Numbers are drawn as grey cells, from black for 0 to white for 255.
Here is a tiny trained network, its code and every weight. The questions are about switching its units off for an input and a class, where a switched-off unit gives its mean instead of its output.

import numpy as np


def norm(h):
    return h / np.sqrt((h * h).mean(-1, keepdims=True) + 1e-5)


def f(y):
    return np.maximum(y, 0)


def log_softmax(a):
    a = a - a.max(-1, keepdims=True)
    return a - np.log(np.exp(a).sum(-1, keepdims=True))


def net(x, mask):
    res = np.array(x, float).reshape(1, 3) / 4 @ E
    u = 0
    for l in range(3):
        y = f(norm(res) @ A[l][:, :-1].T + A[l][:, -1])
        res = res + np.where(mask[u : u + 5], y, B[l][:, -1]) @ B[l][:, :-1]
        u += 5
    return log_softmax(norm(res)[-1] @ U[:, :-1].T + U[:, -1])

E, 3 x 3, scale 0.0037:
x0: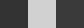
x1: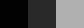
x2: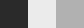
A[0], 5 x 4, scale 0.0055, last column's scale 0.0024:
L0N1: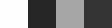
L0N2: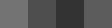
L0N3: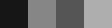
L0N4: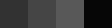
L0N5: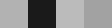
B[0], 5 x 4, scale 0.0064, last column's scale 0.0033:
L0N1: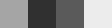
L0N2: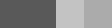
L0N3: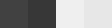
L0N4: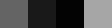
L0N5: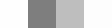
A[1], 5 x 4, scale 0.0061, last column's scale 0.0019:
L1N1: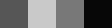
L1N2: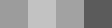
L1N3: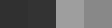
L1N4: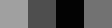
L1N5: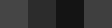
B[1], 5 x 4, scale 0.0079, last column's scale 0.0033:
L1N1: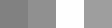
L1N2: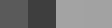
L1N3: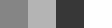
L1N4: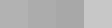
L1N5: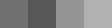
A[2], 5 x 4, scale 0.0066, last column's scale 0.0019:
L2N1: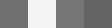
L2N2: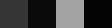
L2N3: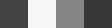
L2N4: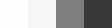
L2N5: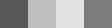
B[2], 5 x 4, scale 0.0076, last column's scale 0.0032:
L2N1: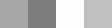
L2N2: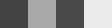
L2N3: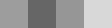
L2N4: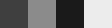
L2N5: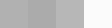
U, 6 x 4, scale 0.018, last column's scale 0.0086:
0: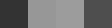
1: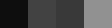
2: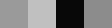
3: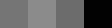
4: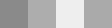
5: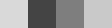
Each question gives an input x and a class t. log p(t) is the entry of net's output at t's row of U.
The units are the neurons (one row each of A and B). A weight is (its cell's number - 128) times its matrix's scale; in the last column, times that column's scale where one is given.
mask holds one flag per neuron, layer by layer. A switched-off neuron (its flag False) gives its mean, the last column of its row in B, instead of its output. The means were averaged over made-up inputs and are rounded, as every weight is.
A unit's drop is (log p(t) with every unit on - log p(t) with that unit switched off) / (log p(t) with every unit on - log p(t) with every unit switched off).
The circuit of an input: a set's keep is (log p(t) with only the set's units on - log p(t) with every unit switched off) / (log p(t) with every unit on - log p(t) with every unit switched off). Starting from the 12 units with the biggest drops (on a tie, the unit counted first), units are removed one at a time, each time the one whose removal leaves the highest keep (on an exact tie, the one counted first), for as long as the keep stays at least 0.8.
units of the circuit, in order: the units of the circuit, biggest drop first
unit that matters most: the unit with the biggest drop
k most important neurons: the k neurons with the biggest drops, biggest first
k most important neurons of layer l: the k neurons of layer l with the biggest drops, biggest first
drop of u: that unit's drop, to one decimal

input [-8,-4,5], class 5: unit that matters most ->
L1N3
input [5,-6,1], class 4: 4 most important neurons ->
[L2N1 L0N1 L0N5 L1N1]
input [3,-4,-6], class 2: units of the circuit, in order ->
[L2N4 L1N4]
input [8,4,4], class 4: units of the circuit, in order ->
[L2N4 L2N1]
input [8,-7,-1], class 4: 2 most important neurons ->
[L2N1 L0N1]
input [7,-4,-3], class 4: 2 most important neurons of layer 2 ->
[L2N1 L2N2]
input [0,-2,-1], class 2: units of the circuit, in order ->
[L2N4 L0N3]
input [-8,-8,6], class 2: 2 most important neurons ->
[L2N4 L0N3]
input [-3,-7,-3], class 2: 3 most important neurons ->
[L2N4 L0N3 L2N1]
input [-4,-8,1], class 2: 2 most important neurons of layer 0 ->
[L0N3 L0N5]
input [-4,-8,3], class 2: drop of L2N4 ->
0.6
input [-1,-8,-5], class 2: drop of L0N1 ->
-0.1
